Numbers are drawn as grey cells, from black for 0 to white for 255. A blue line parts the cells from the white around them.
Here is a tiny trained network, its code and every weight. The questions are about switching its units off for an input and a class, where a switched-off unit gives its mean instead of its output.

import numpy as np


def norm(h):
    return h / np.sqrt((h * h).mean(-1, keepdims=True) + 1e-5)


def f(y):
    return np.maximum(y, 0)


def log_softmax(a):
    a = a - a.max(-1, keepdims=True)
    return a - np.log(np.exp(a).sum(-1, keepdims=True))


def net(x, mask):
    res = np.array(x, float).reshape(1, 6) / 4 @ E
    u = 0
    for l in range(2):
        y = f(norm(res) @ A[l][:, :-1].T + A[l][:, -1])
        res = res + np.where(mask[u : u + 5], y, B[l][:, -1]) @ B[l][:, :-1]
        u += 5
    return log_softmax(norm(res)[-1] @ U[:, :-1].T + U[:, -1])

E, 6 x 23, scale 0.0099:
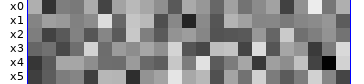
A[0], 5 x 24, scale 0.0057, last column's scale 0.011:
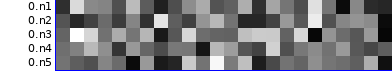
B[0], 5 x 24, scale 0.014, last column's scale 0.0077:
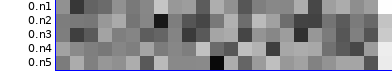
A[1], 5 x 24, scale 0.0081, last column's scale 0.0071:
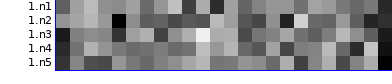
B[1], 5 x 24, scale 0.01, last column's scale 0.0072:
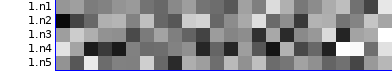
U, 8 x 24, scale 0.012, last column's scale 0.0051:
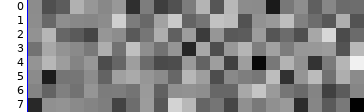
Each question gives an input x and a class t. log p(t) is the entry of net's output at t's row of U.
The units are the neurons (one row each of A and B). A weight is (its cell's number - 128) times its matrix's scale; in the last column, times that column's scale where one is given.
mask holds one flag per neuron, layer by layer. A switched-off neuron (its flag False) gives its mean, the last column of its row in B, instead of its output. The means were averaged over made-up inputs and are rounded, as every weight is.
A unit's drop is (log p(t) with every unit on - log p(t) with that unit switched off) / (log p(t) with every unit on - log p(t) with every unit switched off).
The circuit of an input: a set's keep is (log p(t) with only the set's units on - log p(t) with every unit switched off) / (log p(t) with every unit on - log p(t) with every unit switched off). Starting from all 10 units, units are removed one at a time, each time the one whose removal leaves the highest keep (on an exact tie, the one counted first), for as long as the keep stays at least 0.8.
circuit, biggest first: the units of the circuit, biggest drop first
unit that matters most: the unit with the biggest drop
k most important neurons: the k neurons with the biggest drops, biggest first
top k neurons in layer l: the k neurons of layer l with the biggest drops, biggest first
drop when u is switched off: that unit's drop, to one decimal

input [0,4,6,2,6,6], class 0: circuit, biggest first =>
[0.n2]
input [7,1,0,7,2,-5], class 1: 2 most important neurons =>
[0.n1, 1.n3]
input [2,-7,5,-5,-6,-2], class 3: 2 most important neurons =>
[0.n5, 1.n4]
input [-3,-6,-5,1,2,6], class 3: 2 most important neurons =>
[0.n5, 0.n2]
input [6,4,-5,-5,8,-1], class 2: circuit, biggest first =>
[1.n4, 0.n1]
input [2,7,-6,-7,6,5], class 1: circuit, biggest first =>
[1.n2, 0.n5]
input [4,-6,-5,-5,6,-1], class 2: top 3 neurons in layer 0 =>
[0.n1, 0.n2, 0.n4]
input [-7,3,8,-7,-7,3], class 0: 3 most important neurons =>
[0.n2, 1.n2, 1.n4]
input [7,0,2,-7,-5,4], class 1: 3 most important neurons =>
[0.n1, 1.n2, 1.n4]
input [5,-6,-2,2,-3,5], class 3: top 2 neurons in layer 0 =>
[0.n5, 0.n1]
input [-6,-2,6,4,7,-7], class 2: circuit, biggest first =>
[1.n4, 1.n3]
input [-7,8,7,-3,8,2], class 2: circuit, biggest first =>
[1.n4, 0.n5]
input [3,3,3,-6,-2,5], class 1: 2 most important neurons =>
[0.n5, 0.n1]
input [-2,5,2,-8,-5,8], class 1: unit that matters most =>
1.n2
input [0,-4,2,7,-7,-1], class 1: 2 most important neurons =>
[1.n5, 1.n4]
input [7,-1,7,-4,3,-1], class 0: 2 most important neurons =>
[0.n2, 0.n1]
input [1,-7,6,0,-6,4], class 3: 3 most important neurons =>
[0.n5, 1.n4, 0.n3]
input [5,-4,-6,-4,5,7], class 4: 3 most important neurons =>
[1.n3, 0.n1, 0.n2]
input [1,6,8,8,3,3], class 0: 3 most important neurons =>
[0.n2, 0.n4, 0.n5]
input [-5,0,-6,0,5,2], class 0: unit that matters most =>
0.n3
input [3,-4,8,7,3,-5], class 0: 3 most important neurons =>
[0.n2, 0.n4, 1.n3]
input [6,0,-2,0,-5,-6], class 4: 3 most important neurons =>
[0.n1, 1.n4, 0.n5]
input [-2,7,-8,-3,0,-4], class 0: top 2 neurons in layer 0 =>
[0.n3, 0.n5]
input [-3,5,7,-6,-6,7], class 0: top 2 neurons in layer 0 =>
[0.n5, 0.n2]
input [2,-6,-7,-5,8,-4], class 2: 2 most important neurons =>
[1.n4, 0.n2]
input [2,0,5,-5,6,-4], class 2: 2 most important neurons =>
[1.n4, 0.n3]
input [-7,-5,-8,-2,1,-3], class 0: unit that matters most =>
0.n3
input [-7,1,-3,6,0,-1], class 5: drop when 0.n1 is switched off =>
0.9
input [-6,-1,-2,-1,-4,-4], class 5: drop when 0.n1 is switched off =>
1.0
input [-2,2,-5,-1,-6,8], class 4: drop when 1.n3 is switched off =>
0.9
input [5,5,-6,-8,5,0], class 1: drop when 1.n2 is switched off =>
0.2
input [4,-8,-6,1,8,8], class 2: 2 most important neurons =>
[1.n4, 0.n1]
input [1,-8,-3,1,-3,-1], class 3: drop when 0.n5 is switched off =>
1.2
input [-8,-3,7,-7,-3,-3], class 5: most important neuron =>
[0.n1]
